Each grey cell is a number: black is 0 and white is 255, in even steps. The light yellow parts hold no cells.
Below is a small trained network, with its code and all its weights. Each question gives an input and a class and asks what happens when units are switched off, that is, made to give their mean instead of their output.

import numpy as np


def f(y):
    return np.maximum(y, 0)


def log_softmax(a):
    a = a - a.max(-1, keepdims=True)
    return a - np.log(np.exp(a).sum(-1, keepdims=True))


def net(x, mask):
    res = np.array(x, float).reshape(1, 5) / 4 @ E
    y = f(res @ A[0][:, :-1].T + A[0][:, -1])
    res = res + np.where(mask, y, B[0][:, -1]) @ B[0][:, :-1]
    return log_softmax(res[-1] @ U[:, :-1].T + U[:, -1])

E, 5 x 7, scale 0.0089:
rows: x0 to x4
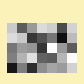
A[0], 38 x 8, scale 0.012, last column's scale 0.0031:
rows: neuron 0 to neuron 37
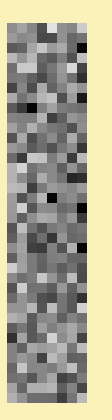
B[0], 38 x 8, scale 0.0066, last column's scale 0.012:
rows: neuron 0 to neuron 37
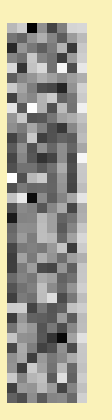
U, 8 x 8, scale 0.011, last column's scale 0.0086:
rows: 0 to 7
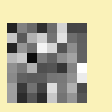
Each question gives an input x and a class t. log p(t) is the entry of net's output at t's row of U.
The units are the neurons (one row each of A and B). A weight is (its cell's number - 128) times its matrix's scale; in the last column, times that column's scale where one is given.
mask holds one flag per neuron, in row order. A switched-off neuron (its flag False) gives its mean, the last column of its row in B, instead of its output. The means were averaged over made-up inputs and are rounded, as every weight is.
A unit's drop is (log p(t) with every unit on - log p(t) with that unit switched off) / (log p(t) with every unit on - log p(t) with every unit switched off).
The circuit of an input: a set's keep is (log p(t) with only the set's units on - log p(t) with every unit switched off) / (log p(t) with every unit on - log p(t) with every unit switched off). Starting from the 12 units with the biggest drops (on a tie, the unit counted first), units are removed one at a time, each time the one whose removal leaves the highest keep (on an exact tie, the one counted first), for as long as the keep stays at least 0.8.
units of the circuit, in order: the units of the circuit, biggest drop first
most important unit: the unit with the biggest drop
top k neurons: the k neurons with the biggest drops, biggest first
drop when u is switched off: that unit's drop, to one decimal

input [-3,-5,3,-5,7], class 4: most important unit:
neuron 31
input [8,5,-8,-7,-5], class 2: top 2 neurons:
(neuron 7; neuron 36)
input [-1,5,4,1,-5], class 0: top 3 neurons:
(neuron 24; neuron 31; neuron 14)
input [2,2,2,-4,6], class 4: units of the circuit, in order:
(neuron 31; neuron 11)
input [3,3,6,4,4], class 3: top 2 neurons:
(neuron 0; neuron 8)
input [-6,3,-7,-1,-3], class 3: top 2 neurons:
(neuron 17; neuron 9)
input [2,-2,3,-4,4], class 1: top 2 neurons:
(neuron 8; neuron 35)
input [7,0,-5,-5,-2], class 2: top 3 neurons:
(neuron 7; neuron 36; neuron 4)
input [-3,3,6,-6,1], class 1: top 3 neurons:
(neuron 8; neuron 35; neuron 17)
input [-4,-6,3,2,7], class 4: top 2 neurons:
(neuron 31; neuron 6)
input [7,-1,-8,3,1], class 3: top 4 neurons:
(neuron 17; neuron 9; neuron 6; neuron 27)
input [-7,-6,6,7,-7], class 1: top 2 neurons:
(neuron 4; neuron 31)
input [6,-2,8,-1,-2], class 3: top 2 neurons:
(neuron 0; neuron 28)
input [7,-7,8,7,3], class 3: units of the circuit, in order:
(neuron 0)
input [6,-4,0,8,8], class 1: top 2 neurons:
(neuron 4; neuron 34)
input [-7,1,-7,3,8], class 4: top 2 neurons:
(neuron 6; neuron 11)
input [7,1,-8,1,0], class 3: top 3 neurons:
(neuron 17; neuron 9; neuron 27)
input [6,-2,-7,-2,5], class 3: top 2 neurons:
(neuron 17; neuron 6)
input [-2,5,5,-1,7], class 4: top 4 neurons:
(neuron 31; neuron 11; neuron 17; neuron 8)
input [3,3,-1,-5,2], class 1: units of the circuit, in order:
(neuron 8)
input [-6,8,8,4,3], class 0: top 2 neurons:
(neuron 22; neuron 11)
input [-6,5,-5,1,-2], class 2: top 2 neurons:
(neuron 27; neuron 21)
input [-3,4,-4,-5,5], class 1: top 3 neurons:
(neuron 8; neuron 35; neuron 13)
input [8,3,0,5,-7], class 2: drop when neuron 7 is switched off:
0.4
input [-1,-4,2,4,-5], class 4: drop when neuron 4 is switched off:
-0.1
